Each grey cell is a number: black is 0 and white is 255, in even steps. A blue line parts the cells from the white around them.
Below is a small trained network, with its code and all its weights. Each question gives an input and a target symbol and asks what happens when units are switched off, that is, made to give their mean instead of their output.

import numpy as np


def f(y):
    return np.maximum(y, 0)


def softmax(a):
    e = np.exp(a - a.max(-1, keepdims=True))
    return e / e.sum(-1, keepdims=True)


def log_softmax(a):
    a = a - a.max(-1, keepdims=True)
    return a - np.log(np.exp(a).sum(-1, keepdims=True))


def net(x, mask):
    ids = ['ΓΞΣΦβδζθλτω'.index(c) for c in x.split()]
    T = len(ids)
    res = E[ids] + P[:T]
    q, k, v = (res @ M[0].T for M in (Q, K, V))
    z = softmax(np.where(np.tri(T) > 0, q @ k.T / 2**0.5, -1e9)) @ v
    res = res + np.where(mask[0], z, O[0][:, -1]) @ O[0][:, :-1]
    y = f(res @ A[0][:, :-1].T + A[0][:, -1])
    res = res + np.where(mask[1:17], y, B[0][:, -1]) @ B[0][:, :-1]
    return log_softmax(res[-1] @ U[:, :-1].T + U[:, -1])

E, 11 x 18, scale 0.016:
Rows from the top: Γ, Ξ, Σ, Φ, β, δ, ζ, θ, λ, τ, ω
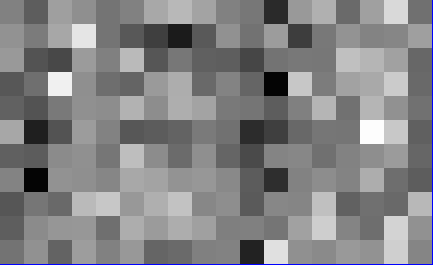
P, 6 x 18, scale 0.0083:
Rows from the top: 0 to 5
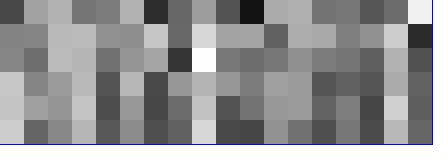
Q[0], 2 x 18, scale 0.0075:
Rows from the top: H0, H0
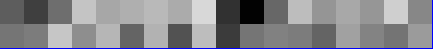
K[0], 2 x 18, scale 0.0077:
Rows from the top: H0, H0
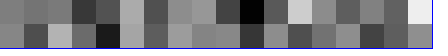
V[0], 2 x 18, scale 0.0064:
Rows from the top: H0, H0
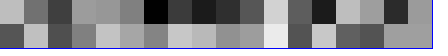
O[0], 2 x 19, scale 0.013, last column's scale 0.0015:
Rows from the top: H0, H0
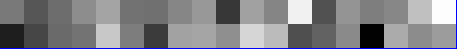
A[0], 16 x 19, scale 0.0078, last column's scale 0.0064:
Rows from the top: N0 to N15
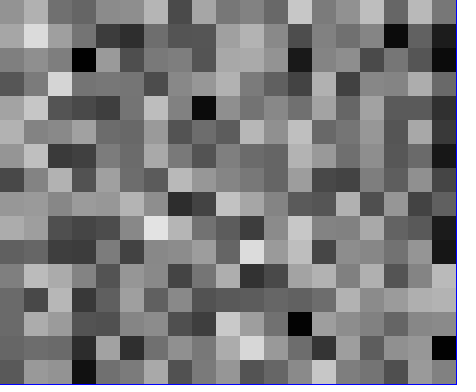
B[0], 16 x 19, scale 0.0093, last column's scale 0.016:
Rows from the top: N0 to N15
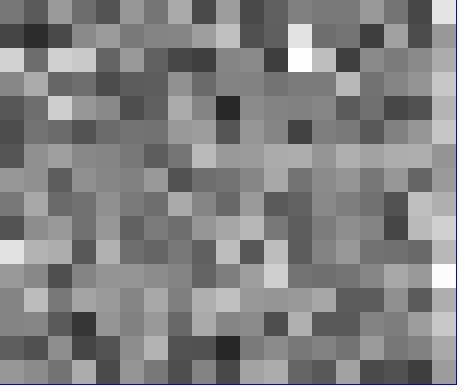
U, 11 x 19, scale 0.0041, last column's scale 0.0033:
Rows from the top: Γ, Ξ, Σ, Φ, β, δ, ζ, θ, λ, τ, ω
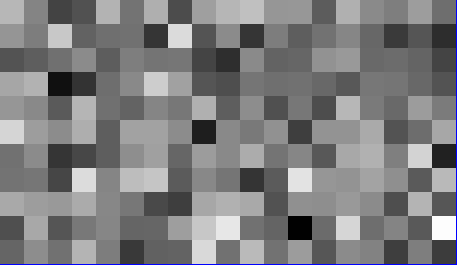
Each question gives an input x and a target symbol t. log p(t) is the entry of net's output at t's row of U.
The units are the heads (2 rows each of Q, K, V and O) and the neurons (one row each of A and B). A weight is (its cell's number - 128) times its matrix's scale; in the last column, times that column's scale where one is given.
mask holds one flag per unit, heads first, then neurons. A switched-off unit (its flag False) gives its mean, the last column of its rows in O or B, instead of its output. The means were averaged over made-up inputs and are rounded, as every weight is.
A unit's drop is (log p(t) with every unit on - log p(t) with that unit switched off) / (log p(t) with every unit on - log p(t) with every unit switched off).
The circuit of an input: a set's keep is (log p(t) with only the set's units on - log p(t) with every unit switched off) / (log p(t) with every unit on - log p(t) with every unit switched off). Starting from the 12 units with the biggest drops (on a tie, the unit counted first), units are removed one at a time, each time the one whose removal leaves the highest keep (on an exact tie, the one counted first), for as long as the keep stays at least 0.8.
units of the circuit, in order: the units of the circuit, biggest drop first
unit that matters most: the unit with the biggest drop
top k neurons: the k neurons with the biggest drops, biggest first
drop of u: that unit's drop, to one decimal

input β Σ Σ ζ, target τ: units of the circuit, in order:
H0; N2
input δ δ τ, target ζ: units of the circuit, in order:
H0; N9; N5; N11
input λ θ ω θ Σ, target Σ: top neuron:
N14
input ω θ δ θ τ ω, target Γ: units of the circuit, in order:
H0; N10
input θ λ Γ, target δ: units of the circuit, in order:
H0; N13
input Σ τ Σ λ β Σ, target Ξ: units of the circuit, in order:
H0; N0; N10; N11
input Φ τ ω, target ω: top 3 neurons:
N4; N9; N6
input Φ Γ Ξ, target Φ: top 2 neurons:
N11; N13
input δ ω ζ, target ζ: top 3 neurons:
N9; N5; N11
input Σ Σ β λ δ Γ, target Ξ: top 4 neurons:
N0; N10; N11; N13
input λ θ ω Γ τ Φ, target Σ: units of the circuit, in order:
H0; N14
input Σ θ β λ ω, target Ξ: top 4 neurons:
N0; N10; N11; N13
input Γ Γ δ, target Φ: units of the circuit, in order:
H0; N13; N9
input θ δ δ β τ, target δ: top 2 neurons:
N11; N13
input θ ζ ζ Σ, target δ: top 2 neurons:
N11; N13
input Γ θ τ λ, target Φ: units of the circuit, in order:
H0; N13
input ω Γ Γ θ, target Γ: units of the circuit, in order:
H0; N10; N0
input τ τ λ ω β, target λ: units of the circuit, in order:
N2; H0; N0
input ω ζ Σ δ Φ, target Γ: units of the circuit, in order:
H0; N10; N7
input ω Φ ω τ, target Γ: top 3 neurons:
N10; N0; N4
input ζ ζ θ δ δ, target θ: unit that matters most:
N9
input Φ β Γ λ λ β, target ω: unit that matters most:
N4
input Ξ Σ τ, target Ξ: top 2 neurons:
N0; N10
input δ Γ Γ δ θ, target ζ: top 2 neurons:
N9; N5
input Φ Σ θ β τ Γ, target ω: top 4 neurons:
N4; N9; N6; N1
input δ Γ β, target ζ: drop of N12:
0.0
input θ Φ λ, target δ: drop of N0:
0.1
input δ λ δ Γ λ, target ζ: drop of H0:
1.2
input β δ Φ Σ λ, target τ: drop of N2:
0.3
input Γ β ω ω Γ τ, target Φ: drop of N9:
0.2
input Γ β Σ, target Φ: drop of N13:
0.9
